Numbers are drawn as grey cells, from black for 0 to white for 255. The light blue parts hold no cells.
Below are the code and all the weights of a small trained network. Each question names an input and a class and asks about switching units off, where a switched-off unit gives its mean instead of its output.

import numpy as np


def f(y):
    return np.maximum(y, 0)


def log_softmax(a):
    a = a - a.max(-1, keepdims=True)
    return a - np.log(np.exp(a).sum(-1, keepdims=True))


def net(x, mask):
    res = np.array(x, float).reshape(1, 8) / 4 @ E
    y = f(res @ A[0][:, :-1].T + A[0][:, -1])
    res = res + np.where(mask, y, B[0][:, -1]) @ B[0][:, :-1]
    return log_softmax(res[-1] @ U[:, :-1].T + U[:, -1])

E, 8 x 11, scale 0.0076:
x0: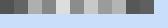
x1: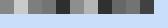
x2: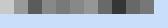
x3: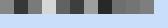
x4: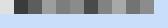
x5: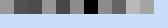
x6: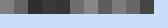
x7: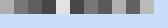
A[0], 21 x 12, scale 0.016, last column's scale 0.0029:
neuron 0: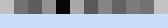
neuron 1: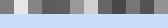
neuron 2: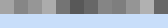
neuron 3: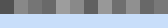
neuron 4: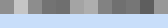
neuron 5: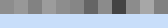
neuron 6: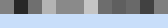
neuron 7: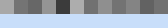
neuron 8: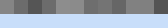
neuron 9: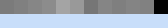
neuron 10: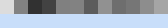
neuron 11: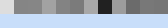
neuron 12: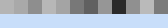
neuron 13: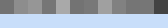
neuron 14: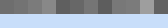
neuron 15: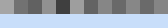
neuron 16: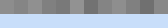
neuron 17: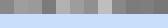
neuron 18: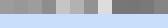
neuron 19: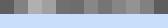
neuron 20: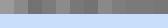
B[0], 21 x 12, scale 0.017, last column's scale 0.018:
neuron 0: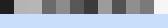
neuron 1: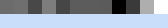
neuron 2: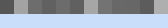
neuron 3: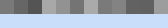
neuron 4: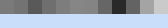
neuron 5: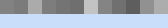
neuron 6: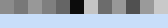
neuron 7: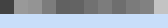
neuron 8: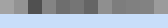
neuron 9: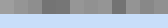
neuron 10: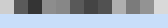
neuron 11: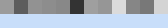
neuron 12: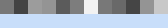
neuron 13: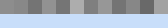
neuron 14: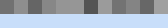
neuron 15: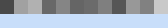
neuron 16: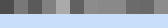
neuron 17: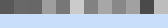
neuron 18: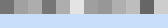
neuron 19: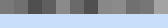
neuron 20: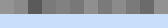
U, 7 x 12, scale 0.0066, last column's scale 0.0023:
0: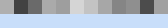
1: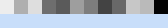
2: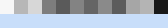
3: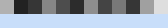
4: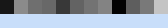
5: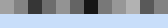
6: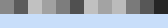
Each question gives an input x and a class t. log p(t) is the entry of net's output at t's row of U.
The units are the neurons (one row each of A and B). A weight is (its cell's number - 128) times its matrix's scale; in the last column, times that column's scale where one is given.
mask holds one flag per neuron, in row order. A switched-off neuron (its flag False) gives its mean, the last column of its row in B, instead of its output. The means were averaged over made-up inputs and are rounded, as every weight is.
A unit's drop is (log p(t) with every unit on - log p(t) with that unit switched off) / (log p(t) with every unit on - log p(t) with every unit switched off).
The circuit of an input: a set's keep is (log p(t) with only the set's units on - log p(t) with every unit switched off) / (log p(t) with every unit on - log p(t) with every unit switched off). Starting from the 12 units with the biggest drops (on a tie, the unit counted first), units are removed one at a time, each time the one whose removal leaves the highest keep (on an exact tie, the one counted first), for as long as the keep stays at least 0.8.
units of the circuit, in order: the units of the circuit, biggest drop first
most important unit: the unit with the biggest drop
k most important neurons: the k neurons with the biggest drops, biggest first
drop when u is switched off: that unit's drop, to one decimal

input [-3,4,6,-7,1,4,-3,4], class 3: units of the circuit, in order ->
[neuron 10]
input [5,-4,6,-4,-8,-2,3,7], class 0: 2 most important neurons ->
[neuron 0; neuron 18]
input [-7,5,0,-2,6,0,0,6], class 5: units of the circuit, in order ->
[neuron 10; neuron 1; neuron 0]
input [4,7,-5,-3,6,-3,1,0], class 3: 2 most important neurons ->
[neuron 0; neuron 15]
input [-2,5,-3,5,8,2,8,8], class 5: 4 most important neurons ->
[neuron 0; neuron 1; neuron 12; neuron 14]
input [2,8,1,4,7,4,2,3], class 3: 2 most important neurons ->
[neuron 11; neuron 10]
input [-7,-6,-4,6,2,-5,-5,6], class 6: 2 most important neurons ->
[neuron 1; neuron 10]
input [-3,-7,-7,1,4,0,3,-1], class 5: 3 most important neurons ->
[neuron 1; neuron 12; neuron 6]
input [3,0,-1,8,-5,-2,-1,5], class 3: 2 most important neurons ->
[neuron 18; neuron 0]
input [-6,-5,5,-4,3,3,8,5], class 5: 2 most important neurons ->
[neuron 10; neuron 0]
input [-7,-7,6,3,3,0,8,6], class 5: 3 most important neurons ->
[neuron 10; neuron 0; neuron 1]
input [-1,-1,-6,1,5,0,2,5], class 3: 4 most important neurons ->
[neuron 0; neuron 18; neuron 17; neuron 15]
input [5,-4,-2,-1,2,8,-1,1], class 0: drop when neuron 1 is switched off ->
0.2
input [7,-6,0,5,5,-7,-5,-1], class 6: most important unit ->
neuron 6
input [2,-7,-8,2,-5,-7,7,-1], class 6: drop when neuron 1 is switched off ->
0.6
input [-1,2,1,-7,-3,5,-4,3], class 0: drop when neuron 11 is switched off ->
0.0
